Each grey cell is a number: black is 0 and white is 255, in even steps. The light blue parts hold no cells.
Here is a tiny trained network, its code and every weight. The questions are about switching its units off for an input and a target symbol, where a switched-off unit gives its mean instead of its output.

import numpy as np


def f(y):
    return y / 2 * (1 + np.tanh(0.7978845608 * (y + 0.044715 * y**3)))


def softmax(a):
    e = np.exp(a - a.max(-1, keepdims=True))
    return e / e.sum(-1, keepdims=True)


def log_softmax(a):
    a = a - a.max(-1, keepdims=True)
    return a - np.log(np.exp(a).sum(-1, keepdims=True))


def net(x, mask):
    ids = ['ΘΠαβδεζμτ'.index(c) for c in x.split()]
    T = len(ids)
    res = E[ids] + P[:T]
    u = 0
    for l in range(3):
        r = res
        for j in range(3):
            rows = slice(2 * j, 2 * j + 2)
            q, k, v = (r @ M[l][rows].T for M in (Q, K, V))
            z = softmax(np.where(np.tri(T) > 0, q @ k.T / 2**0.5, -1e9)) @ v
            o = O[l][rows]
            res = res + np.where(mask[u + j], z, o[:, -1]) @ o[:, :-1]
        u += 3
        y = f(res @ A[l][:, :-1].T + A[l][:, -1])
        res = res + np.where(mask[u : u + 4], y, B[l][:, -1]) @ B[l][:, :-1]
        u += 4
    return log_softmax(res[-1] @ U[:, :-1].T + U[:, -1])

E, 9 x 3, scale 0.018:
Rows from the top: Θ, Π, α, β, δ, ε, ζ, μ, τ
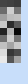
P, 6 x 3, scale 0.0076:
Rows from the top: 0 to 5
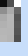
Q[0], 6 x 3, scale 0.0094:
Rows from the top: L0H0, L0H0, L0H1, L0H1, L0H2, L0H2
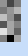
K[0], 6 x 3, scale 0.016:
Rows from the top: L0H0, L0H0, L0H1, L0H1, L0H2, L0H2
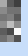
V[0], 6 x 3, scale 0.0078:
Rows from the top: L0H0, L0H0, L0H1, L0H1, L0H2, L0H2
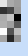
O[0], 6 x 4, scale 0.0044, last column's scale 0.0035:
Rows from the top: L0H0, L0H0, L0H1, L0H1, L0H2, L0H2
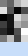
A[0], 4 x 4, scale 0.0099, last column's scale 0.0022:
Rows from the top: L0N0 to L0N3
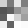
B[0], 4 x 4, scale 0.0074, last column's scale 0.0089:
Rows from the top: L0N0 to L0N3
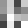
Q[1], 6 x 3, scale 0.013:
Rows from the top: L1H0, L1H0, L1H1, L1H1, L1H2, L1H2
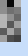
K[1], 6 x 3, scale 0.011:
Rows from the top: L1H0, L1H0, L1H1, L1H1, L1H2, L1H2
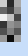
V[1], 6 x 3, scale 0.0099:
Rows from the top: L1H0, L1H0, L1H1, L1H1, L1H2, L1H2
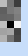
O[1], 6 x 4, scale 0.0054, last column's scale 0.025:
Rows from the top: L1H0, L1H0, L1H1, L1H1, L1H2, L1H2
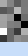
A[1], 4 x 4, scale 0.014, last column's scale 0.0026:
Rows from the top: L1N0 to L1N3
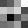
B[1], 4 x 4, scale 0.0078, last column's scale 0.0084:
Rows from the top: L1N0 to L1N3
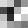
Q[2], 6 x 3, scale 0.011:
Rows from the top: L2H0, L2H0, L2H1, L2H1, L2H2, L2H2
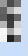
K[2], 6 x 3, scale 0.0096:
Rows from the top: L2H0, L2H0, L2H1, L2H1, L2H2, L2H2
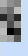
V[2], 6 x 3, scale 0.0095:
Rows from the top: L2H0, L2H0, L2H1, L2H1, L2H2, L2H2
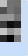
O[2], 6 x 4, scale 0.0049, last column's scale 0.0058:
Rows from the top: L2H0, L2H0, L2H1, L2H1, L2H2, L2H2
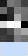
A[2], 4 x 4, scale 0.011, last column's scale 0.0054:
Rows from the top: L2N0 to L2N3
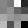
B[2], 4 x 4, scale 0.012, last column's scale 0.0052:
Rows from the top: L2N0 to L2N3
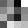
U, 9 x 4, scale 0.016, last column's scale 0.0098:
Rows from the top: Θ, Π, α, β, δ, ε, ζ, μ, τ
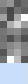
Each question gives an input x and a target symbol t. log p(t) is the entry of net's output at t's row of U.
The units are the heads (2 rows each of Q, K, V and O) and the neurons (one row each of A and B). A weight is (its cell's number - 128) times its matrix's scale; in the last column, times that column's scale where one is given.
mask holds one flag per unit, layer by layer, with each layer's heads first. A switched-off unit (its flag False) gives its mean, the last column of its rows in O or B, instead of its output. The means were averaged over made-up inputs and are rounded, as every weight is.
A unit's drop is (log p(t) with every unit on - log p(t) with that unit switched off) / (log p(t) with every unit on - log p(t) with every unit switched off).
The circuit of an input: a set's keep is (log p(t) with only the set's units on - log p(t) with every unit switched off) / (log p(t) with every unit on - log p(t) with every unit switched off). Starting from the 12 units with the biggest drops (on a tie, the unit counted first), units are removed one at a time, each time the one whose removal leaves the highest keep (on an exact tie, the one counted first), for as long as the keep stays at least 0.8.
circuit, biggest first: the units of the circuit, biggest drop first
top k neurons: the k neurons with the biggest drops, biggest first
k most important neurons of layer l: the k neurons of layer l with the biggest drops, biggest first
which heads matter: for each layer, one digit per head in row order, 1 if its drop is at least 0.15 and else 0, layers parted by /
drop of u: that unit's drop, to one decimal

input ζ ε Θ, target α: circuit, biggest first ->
(L0N3 L0N2 L1N2)
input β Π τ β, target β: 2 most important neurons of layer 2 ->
(L2N3 L2N2)
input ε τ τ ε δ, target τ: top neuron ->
(L0N1)
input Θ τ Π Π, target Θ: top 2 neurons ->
(L0N3 L0N0)
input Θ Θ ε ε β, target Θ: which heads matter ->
111 / 000 / 000
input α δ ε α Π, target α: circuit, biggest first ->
(L0N3 L2N3 L2N0)
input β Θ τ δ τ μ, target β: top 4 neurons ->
(L2N3 L1N2 L0N3 L1N1)
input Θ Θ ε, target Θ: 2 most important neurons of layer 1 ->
(L1N1 L1N0)
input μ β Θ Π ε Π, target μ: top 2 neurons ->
(L0N3 L0N0)
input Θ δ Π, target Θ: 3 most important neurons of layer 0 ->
(L0N3 L0N2 L0N0)
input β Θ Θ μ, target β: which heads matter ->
000 / 000 / 001
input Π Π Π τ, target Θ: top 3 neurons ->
(L0N0 L0N3 L0N2)
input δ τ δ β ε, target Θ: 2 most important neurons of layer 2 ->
(L2N3 L2N1)
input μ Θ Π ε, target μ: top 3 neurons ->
(L0N3 L0N0 L0N2)
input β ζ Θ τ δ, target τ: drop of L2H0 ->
-0.1
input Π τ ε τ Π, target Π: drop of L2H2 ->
0.1
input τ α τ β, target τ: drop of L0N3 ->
0.2
